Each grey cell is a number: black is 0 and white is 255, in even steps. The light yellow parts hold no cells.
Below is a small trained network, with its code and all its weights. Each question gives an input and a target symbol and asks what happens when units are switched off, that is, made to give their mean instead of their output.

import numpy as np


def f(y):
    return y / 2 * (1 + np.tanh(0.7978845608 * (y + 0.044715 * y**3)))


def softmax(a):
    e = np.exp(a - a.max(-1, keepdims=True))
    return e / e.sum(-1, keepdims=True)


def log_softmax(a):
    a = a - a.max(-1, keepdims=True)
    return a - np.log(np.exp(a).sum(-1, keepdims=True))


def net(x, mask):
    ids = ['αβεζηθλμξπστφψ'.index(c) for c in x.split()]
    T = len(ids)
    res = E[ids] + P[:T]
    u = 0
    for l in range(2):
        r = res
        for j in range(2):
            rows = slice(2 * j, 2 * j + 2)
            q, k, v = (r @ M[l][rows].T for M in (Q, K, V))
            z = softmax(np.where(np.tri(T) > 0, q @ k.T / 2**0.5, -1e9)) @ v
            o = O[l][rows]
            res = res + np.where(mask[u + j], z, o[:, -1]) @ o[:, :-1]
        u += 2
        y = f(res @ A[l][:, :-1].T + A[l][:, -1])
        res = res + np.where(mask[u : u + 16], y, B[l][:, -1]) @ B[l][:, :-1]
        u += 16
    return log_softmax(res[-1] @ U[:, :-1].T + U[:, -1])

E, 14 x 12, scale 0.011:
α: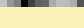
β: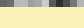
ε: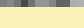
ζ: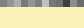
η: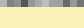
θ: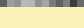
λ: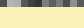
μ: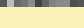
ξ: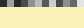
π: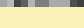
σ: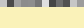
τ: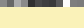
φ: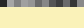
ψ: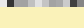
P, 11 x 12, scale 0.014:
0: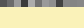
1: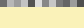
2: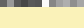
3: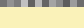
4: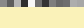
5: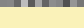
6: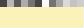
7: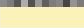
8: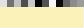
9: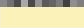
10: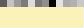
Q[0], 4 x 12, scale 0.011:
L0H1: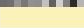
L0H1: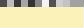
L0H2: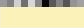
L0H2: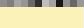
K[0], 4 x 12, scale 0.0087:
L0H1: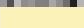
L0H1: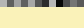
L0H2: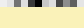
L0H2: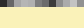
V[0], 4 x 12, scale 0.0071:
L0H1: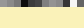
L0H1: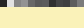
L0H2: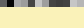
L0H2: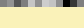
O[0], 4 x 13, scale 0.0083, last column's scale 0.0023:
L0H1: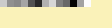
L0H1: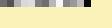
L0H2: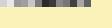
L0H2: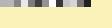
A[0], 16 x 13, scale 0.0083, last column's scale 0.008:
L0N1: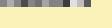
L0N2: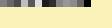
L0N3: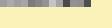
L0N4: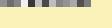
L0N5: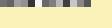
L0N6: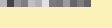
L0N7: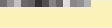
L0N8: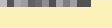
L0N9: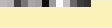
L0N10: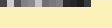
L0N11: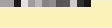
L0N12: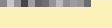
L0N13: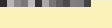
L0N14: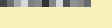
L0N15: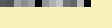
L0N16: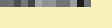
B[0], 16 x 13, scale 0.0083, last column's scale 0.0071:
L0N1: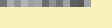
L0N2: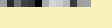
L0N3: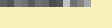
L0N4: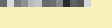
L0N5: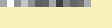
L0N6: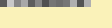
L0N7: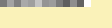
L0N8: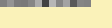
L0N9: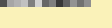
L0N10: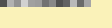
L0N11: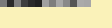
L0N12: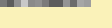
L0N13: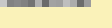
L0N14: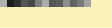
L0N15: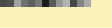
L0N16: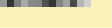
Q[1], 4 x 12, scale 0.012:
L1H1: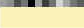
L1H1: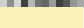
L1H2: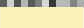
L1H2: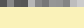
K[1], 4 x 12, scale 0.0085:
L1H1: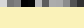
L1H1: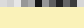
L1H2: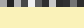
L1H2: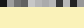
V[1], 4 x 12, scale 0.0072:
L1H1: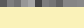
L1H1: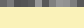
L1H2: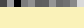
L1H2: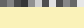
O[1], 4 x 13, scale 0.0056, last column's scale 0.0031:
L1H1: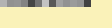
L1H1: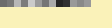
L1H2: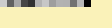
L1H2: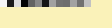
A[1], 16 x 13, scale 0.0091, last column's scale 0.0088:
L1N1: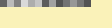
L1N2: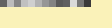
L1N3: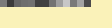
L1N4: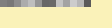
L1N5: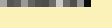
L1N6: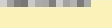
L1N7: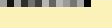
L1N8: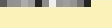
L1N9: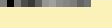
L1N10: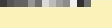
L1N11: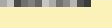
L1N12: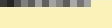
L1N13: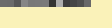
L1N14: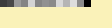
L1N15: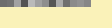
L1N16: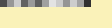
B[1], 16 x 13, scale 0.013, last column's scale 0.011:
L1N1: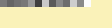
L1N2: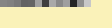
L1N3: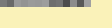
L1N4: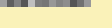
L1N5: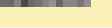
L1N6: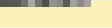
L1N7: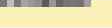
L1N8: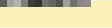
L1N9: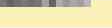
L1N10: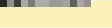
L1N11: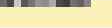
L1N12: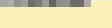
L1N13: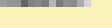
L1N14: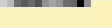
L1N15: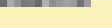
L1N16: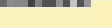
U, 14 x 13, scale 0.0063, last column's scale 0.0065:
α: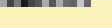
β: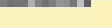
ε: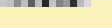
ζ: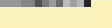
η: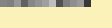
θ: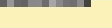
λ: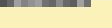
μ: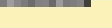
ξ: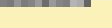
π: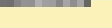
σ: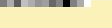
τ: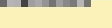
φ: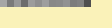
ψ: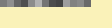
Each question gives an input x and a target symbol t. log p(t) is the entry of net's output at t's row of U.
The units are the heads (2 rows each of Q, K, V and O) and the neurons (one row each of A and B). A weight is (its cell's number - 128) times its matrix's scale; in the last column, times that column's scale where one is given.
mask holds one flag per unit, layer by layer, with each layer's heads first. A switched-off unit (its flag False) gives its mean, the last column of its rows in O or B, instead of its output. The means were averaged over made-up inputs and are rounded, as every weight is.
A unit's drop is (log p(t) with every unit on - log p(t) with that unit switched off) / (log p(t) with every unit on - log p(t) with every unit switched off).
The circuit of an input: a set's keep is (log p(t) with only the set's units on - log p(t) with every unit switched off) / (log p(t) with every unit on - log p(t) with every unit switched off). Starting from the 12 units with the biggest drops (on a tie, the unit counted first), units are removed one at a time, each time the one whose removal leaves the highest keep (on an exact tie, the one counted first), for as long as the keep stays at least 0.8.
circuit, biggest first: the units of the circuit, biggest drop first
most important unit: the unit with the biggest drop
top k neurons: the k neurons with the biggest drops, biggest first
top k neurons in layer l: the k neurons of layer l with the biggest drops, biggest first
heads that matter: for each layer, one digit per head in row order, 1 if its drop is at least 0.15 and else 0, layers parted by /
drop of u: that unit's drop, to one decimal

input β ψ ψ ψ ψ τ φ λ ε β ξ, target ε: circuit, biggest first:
L0H1; L1N1
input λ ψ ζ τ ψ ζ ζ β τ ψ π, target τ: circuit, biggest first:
L0H2; L1N15
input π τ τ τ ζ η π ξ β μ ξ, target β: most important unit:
L1N1
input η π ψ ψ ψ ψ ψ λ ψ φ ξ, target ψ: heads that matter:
10 / 00
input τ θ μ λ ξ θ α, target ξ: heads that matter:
00 / 01
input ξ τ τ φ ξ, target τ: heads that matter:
01 / 00
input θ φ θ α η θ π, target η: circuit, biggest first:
L1N11; L0H1; L0H2
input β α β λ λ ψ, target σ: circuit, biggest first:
L1N1; L0N4
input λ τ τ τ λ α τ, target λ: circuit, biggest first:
L0N15; L0H1; L1N3
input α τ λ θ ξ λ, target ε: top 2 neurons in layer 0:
L0N14; L0N7
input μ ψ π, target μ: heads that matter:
11 / 00
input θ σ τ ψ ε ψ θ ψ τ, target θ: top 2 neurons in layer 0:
L0N7; L0N16
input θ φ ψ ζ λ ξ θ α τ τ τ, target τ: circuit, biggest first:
L0H2; L1N15; L1N13
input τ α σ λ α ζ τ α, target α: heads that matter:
11 / 00
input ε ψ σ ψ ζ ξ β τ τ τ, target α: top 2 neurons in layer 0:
L0N2; L0N14
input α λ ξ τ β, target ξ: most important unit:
L1H2
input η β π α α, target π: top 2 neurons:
L1N10; L1N9
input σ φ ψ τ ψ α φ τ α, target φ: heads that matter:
10 / 00
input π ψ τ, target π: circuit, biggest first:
L0H2; L1N10
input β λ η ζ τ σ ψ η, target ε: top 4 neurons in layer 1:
L1N1; L1N9; L1N3; L1N6
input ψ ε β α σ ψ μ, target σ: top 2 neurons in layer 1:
L1N1; L1N13
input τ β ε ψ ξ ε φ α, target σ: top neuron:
L0N9
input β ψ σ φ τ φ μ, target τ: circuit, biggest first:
L0H2; L1N15; L1N13
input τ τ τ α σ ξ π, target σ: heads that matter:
11 / 00
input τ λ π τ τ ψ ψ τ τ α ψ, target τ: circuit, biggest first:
L0H2; L1N15
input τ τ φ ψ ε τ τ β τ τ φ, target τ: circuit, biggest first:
L0H2; L1N15
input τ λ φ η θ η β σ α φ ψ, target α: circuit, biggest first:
L0H1; L0H2
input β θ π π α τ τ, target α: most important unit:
L0H1
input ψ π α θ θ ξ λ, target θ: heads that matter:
10 / 00
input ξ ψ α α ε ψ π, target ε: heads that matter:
11 / 01
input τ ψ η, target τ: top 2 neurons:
L1N15; L1N13
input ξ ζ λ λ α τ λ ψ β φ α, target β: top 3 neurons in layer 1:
L1N1; L1N2; L1N4
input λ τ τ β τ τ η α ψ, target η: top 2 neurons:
L1N11; L0N16
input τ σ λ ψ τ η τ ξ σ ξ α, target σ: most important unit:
L0H1
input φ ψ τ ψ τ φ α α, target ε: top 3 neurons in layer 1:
L1N1; L1N9; L1N3
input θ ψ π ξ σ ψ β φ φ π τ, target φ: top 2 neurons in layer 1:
L1N14; L1N4
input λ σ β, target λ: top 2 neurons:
L0N15; L1N3
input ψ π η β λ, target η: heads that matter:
11 / 00
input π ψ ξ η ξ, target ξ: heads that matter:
01 / 01
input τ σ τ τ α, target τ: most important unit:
L0H2
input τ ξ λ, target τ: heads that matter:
01 / 00
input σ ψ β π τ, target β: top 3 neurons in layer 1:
L1N1; L1N2; L1N4
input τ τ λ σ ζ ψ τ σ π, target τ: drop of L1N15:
0.2
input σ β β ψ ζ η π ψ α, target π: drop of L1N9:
0.1
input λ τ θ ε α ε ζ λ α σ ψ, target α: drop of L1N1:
-0.1
